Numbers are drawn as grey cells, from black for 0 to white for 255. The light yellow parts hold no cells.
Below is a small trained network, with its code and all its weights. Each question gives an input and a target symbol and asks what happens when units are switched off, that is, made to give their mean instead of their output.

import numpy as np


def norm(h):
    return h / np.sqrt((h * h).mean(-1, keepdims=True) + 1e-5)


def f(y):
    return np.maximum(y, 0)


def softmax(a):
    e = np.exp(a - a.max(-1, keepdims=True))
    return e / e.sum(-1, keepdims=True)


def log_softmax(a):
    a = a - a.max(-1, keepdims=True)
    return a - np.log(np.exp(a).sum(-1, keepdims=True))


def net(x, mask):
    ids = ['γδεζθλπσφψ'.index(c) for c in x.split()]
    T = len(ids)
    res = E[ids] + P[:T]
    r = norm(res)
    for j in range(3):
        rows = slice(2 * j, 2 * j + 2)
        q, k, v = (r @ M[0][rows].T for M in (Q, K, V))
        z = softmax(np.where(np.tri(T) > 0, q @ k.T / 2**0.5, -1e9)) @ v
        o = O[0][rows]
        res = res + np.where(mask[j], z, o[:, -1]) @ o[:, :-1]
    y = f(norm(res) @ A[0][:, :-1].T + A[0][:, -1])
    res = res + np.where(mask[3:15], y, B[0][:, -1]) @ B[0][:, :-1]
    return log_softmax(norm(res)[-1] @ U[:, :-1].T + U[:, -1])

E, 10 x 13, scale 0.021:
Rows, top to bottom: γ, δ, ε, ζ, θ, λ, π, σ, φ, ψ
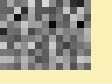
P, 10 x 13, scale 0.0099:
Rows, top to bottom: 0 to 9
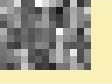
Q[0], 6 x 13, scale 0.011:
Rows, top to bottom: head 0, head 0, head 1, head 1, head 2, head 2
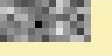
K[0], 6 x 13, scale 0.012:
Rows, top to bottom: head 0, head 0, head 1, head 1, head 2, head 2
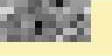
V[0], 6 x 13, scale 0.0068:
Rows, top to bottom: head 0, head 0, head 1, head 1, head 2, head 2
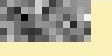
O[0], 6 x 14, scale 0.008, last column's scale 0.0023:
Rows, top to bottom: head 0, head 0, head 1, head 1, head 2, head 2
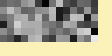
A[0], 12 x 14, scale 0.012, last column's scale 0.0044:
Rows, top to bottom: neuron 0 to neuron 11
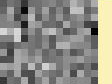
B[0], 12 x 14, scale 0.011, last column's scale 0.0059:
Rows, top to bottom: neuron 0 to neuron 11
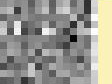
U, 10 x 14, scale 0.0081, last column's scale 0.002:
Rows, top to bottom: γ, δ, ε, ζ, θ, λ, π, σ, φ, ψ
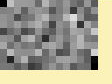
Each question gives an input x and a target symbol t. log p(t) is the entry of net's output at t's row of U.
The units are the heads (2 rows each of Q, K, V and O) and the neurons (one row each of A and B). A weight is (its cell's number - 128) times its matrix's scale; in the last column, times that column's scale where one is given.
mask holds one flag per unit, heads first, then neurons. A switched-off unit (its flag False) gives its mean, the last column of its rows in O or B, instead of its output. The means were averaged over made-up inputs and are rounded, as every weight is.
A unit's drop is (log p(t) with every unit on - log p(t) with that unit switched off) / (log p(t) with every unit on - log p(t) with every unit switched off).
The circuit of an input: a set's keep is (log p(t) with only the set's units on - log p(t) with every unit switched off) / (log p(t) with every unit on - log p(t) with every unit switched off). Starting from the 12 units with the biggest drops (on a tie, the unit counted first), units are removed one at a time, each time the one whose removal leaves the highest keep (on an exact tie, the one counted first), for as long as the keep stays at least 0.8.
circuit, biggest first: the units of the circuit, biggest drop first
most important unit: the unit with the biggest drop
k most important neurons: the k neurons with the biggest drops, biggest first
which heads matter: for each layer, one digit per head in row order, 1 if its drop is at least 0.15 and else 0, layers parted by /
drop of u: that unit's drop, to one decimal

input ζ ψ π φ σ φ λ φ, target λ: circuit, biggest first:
(head 2; neuron 4)
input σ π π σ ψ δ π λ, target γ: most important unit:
head 0
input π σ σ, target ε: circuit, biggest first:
(head 0; neuron 4)
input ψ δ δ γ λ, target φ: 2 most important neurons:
(neuron 8; neuron 4)
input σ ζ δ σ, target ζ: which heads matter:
001
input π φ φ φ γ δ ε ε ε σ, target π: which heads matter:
101
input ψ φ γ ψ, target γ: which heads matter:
111
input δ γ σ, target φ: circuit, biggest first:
(head 0; head 1; neuron 8)
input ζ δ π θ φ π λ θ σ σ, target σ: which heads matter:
100
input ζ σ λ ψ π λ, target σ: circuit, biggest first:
(head 0; head 1)
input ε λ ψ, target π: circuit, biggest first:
(head 2; head 1)
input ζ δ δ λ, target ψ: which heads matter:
111
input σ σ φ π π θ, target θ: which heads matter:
000
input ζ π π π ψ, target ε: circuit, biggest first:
(head 0; neuron 4)
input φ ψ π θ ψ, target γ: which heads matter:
110
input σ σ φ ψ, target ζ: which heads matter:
001
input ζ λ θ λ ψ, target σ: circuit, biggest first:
(head 0; head 1; neuron 4)
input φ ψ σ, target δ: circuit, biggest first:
(neuron 3; head 2)
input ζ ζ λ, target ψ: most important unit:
head 2
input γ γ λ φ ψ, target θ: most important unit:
neuron 11
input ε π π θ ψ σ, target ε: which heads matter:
101
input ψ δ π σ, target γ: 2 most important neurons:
(neuron 4; neuron 7)
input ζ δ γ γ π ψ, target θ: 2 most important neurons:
(neuron 11; neuron 6)
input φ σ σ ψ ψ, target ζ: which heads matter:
011
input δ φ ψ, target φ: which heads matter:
111
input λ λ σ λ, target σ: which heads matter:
110
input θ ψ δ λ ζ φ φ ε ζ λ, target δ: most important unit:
head 2
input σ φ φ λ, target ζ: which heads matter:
001
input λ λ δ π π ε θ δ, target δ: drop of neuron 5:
0.3
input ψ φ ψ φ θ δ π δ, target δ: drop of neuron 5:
0.2
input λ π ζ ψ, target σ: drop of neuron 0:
0.0
